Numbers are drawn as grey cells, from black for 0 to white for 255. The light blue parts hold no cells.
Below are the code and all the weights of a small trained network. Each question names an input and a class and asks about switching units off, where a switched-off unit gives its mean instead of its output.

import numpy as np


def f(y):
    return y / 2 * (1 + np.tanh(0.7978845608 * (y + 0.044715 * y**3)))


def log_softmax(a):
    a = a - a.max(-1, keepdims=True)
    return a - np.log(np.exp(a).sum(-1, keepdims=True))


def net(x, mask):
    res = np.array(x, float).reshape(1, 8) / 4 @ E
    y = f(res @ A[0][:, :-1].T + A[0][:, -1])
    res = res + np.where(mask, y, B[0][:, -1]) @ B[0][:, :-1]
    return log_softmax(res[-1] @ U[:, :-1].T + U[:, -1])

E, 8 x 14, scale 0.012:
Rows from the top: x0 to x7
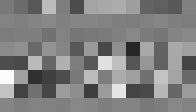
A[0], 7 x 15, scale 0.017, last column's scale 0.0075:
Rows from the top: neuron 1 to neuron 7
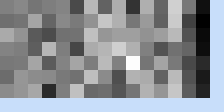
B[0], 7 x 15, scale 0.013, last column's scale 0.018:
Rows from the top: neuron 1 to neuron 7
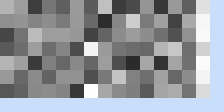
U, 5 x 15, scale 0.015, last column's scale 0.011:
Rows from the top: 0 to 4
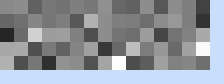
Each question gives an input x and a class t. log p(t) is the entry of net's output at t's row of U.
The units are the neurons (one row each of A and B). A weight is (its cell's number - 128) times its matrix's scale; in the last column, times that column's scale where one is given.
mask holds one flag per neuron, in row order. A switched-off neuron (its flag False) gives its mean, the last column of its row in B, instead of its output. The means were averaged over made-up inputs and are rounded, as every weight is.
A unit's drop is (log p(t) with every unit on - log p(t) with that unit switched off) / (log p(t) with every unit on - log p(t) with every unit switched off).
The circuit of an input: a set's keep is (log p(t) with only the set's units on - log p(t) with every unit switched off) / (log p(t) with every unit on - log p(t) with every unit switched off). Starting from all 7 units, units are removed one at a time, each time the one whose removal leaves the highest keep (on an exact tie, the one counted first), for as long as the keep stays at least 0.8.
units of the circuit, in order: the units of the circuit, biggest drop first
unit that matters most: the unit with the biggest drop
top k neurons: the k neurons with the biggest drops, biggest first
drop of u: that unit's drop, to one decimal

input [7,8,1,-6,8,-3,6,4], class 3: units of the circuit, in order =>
neuron 2
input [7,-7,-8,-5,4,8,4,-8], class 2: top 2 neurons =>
neuron 3; neuron 7
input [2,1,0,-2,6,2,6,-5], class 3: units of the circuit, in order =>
neuron 2; neuron 6
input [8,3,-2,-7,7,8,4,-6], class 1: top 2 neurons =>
neuron 4; neuron 1
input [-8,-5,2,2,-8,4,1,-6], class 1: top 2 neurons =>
neuron 7; neuron 2
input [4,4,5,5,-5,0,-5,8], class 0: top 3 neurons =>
neuron 2; neuron 1; neuron 7
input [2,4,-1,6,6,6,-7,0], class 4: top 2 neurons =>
neuron 6; neuron 5
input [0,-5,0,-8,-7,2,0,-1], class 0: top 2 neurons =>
neuron 5; neuron 2
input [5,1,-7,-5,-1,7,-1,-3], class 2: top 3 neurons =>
neuron 3; neuron 1; neuron 7
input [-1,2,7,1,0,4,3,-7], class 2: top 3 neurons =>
neuron 6; neuron 3; neuron 2
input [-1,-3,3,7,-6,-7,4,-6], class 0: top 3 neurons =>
neuron 3; neuron 2; neuron 6
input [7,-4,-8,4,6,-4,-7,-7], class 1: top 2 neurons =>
neuron 4; neuron 3
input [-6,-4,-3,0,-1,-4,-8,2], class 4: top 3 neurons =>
neuron 6; neuron 4; neuron 3
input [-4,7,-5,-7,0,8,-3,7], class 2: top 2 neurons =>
neuron 3; neuron 1
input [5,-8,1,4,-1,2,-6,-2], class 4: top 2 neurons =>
neuron 6; neuron 7
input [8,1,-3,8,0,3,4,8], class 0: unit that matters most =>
neuron 1
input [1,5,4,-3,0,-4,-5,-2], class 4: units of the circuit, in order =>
neuron 6; neuron 3
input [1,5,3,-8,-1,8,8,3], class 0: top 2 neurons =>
neuron 5; neuron 6
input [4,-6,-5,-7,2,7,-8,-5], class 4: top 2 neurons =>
neuron 6; neuron 1
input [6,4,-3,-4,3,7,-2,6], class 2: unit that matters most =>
neuron 3
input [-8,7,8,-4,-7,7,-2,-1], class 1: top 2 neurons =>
neuron 7; neuron 2
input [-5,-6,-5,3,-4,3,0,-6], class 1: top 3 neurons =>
neuron 2; neuron 7; neuron 5
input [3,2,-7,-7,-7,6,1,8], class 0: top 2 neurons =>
neuron 5; neuron 2
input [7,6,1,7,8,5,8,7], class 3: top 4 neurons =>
neuron 2; neuron 6; neuron 5; neuron 7
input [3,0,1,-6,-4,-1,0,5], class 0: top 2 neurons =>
neuron 2; neuron 5
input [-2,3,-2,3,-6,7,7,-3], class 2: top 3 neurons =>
neuron 3; neuron 6; neuron 2
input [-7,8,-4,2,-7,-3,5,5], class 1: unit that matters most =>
neuron 2
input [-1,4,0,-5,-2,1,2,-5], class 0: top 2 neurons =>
neuron 2; neuron 6
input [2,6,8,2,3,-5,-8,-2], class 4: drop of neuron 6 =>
0.7
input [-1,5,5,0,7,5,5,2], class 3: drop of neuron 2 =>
0.7
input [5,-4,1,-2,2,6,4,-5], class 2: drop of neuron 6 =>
0.2
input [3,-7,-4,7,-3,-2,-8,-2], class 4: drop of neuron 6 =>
1.2
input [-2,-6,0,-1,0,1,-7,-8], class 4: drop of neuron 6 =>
0.6
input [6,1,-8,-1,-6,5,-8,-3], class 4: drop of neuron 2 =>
0.1
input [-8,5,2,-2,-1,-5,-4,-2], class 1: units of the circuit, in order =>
neuron 7
